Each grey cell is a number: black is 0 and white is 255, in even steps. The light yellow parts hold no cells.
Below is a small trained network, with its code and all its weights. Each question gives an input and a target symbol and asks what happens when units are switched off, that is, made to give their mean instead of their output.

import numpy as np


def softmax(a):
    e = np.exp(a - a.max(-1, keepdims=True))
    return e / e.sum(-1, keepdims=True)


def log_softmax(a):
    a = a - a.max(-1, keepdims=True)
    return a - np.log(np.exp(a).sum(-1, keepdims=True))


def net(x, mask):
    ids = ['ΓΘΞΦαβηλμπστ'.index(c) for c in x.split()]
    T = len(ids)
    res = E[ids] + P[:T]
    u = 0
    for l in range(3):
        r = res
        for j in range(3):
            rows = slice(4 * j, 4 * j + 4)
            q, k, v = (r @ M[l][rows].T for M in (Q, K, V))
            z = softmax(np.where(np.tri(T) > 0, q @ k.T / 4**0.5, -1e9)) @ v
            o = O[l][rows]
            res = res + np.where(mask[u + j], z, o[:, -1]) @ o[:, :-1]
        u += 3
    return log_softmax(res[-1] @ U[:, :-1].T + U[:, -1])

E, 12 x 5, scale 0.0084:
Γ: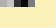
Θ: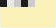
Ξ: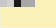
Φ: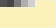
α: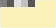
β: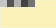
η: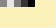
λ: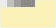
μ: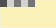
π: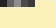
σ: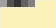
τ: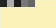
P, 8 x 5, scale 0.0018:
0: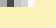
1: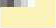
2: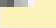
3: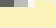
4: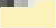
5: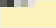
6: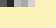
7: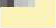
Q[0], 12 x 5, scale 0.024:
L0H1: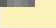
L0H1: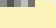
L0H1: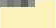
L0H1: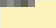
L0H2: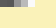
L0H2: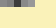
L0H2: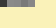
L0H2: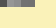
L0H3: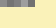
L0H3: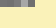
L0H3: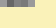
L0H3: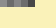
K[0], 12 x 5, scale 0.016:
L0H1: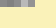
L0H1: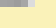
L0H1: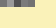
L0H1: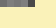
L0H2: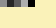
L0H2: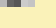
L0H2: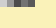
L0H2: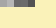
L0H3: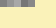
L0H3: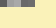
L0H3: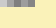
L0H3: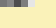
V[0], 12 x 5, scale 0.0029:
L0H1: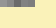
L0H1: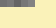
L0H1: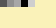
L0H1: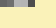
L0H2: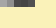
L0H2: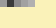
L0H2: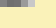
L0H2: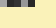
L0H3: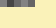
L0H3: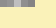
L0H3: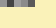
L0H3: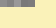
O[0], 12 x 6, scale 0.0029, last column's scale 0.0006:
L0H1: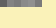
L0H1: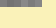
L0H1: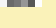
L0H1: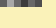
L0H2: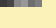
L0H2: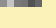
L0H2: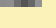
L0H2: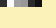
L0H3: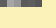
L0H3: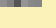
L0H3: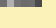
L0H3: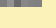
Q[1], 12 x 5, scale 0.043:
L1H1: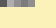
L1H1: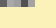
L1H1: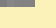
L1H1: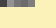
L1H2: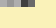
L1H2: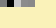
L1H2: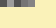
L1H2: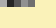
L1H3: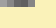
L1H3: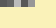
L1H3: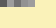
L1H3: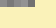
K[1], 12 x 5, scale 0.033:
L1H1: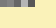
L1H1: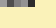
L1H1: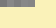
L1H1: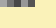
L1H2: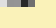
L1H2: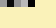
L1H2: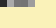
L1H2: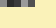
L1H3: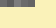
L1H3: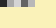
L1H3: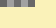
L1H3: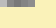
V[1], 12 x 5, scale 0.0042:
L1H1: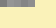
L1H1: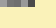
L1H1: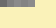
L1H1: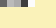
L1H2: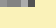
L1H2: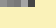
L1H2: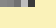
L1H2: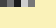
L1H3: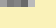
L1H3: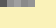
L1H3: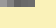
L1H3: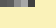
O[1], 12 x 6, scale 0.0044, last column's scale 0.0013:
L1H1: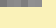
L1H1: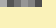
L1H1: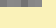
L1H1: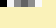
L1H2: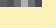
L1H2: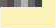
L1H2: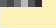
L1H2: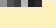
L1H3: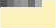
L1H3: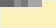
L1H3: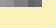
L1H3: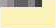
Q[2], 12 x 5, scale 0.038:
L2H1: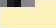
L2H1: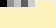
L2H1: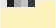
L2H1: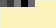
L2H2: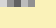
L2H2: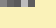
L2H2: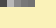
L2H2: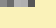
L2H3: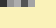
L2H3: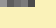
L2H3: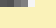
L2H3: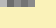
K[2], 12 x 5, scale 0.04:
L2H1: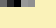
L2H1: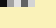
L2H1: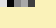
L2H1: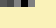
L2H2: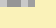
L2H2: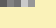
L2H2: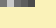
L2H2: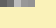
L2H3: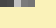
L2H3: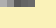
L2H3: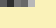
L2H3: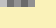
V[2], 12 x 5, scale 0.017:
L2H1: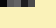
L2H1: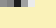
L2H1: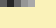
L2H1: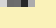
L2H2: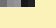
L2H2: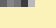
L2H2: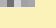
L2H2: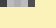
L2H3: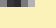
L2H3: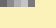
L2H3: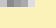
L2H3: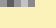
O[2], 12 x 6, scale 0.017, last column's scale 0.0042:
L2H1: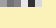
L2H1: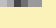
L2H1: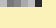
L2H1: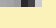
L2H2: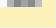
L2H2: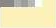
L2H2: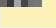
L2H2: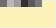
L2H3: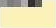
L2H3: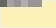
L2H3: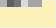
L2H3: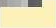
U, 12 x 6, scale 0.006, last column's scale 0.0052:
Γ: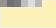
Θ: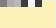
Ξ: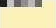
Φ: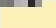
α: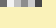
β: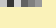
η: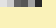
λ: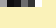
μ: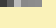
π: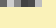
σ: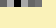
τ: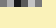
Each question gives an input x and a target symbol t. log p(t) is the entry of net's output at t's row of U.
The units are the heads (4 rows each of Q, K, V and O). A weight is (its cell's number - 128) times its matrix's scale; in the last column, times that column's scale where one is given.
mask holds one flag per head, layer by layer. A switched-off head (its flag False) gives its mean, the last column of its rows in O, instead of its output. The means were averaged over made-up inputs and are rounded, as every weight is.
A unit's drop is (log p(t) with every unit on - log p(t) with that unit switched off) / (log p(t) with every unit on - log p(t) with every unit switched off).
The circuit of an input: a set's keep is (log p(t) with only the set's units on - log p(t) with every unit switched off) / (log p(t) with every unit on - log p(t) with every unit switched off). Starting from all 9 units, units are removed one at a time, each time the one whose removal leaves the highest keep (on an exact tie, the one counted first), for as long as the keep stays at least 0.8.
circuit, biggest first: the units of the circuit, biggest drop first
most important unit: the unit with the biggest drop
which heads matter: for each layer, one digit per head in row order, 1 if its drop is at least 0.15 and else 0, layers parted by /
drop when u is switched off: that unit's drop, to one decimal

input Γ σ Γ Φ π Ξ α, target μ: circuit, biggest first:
[L2H1; L2H2]
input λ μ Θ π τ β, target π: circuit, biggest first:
[L1H1; L2H3; L1H2]
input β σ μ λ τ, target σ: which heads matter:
000 / 000 / 110
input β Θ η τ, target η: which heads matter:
000 / 010 / 010
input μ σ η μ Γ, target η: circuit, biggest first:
[L2H2; L2H1]
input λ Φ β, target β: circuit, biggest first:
[L2H2; L2H1]
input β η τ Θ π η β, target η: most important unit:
L1H1
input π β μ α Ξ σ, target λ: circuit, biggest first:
[L2H2; L2H3]
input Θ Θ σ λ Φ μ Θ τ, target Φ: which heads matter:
000 / 010 / 101
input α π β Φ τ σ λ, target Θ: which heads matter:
000 / 000 / 100
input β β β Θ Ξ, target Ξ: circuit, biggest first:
[L1H1; L2H2]
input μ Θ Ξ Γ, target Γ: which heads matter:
000 / 000 / 011
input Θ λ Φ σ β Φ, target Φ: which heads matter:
000 / 100 / 101
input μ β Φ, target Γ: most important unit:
L2H1
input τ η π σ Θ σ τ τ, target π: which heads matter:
000 / 010 / 101
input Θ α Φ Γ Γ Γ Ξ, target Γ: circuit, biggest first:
[L1H1; L2H2]
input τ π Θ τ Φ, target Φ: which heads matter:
000 / 000 / 101
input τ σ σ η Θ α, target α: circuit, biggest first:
[L1H1; L2H3]
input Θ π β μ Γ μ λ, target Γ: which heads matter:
000 / 101 / 010
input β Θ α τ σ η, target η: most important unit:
L2H2
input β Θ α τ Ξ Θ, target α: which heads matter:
000 / 010 / 011
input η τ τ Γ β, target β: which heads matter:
000 / 000 / 110
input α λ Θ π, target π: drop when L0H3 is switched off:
0.0
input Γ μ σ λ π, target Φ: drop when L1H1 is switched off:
0.0
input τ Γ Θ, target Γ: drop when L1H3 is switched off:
0.1
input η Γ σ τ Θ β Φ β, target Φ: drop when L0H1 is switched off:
-0.1
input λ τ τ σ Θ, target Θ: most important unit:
L1H2
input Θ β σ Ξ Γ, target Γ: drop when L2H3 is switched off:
0.2
